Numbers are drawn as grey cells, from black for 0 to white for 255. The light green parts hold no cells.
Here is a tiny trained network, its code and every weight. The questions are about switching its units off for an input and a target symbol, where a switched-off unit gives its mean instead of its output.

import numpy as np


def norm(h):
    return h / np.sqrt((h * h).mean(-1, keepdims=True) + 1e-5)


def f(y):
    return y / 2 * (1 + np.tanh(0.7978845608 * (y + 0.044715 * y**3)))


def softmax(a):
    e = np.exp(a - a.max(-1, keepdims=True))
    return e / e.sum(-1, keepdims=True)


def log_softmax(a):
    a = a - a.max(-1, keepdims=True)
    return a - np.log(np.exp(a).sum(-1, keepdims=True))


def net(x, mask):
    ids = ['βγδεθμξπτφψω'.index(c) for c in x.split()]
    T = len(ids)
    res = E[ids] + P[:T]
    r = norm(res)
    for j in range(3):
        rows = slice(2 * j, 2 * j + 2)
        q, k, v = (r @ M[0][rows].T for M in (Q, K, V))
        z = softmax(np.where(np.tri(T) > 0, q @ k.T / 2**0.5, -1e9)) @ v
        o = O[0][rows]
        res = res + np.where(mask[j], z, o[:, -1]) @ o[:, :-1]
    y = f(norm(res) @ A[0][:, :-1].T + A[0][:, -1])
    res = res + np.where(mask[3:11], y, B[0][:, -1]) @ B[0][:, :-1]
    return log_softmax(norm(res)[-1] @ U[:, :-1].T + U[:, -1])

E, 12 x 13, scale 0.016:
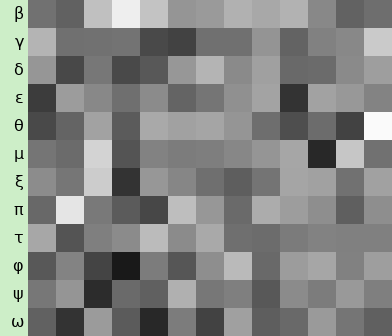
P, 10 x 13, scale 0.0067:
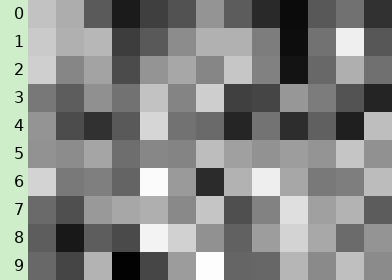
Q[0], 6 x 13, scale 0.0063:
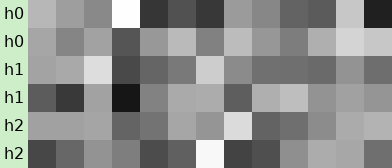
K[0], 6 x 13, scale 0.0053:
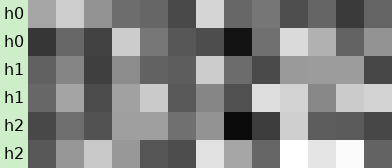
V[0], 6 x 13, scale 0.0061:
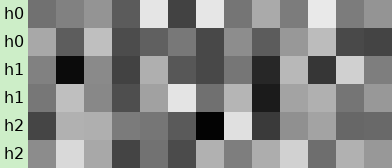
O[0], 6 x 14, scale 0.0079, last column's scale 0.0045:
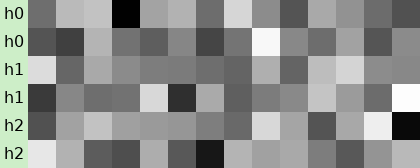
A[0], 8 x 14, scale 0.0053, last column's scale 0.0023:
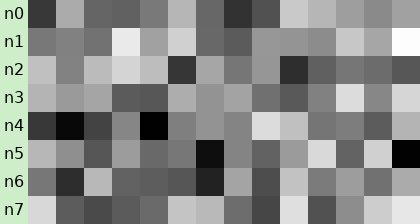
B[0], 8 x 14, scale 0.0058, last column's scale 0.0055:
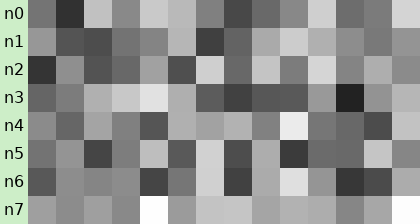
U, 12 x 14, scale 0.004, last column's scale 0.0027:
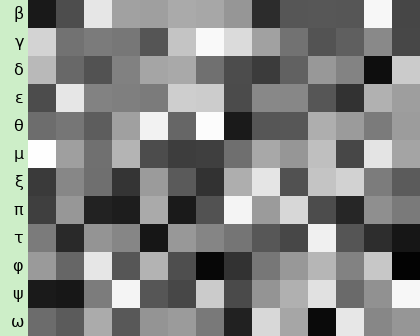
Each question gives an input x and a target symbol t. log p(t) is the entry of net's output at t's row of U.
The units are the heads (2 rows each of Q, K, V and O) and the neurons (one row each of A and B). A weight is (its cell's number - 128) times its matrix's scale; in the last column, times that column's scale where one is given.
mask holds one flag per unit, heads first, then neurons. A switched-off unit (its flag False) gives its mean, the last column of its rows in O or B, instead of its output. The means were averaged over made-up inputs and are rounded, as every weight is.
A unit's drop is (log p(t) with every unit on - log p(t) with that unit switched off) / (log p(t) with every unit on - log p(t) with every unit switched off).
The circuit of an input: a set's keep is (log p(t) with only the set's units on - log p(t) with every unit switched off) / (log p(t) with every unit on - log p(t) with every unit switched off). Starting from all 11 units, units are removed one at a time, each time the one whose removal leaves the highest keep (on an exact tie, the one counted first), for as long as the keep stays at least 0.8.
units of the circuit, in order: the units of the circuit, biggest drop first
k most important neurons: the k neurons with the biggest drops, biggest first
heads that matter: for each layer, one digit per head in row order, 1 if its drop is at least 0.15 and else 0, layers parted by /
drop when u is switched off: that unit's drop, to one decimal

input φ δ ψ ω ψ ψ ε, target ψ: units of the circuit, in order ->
[h2, h0]
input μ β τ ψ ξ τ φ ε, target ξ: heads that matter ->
100
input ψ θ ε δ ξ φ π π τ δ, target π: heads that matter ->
011
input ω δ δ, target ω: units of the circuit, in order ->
[h0]
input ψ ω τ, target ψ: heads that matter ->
101
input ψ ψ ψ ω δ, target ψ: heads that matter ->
101
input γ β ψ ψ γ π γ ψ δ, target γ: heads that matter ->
010
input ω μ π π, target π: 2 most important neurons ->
[n3, n6]
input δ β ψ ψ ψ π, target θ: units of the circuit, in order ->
[h0, h1, n0]
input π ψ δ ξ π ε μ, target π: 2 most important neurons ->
[n0, n6]
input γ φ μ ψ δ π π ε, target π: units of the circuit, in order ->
[h2, h1]
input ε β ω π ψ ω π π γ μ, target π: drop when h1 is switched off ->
0.4
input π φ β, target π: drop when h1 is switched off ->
0.4
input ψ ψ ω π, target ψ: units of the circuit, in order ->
[h0]
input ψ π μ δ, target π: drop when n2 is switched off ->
0.0
